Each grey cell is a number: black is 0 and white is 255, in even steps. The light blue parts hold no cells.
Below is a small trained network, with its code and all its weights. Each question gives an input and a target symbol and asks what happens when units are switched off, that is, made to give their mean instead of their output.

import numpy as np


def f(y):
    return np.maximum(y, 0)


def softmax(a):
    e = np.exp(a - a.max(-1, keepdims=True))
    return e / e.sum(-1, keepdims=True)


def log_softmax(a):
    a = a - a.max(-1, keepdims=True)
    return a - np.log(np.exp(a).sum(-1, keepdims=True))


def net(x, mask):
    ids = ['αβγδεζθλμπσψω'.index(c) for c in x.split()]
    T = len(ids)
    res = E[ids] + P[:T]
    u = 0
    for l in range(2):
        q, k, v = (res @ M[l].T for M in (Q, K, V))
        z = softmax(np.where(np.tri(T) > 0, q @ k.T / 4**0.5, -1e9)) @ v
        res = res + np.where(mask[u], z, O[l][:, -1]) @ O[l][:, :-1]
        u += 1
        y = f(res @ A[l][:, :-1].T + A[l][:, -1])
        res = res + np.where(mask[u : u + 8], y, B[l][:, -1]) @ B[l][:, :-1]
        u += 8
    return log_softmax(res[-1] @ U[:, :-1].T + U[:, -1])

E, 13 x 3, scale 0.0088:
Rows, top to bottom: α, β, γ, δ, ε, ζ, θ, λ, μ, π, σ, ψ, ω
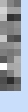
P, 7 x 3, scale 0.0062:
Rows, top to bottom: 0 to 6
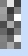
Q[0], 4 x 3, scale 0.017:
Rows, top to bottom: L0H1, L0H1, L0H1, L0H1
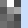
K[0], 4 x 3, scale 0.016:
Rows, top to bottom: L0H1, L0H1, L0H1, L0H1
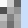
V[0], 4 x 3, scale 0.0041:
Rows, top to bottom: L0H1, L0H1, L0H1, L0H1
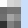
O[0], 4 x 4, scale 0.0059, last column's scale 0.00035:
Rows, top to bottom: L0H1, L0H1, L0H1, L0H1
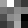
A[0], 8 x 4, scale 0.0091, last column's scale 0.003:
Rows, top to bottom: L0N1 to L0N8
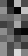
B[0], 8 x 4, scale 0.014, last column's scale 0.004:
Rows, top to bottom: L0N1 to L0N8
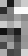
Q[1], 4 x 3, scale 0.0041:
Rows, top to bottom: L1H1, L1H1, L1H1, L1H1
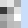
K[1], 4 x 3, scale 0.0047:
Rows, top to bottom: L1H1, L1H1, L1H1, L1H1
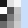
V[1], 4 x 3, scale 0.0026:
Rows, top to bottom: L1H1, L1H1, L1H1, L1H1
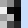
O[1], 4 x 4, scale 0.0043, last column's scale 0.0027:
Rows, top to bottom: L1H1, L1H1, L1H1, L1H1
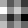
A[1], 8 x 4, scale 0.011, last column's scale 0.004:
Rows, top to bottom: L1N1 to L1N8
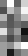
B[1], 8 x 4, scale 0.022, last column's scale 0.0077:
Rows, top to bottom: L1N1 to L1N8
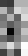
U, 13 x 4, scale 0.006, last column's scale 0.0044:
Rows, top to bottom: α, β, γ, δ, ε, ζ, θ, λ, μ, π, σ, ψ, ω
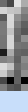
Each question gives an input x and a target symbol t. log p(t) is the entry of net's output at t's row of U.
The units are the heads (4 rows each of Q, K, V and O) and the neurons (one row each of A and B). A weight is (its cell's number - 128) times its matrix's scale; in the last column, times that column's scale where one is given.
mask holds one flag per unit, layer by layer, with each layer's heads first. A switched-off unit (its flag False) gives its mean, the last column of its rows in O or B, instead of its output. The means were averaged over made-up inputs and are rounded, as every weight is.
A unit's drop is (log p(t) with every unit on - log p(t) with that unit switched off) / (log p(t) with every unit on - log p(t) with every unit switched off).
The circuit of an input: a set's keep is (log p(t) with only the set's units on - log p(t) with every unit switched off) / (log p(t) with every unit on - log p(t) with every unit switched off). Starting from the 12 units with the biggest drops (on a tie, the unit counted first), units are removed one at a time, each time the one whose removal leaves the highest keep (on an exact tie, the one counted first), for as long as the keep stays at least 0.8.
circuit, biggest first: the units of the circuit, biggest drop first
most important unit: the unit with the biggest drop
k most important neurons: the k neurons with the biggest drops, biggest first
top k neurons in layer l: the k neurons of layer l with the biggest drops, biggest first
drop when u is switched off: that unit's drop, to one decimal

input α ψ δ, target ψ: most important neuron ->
[L1N5]
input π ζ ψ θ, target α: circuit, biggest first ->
[L1N1, L0N1, L0H1, L1N2]
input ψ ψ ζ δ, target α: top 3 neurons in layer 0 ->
[L0N1, L0N2, L0N8]
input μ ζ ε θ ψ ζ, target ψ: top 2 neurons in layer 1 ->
[L1N5, L1N6]
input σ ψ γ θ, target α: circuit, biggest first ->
[L1N1, L0N1, L0N8, L1N2]
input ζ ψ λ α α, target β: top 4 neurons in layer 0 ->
[L0N2, L0N1, L0N8, L0N5]
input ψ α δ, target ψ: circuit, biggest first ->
[L0N8, L0N1, L0H1, L1N8]
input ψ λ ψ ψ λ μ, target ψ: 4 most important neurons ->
[L1N5, L0N8, L0N1, L0N2]
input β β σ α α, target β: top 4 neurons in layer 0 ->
[L0N8, L0N1, L0N2, L0N5]
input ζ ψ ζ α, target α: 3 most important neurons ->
[L1N1, L0N1, L0N2]
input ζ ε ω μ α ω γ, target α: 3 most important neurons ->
[L0N2, L0N5, L1N2]
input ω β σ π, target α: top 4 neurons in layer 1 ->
[L1N1, L1N8, L1N3, L1N2]
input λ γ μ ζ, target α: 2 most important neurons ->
[L0N2, L1N2]
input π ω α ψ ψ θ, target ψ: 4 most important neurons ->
[L1N5, L0N8, L0N1, L0N2]
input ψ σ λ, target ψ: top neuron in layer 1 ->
[L1N5]
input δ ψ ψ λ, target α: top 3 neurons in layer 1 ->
[L1N1, L1N2, L1N3]
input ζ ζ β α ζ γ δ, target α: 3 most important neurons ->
[L0N1, L1N1, L0N8]
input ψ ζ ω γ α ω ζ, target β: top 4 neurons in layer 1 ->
[L1N8, L1N2, L1N1, L1N5]
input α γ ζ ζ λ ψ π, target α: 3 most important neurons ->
[L1N1, L0N1, L0N2]
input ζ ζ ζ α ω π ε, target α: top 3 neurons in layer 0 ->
[L0N1, L0N8, L0N2]
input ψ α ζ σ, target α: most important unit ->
L0N1
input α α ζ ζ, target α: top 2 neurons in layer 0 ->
[L0N2, L0N1]
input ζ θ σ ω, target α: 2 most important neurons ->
[L0N1, L1N2]
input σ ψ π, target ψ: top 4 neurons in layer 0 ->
[L0N8, L0N2, L0N4, L0N1]
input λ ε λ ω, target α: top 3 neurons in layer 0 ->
[L0N1, L0N8, L0N6]
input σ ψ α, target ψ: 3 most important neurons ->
[L1N5, L0N8, L0N2]
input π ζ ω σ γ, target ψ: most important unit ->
L0N5
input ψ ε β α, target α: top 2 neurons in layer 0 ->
[L0N1, L0N8]
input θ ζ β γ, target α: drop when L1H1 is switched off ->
0.0
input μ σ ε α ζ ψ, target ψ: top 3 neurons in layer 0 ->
[L0N1, L0N8, L0N2]
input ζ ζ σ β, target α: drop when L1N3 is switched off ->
0.2
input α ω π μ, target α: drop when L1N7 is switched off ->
0.2
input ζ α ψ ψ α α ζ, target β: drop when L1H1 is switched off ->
0.1
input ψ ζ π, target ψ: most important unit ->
L0N8
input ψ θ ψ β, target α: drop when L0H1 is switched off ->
0.2
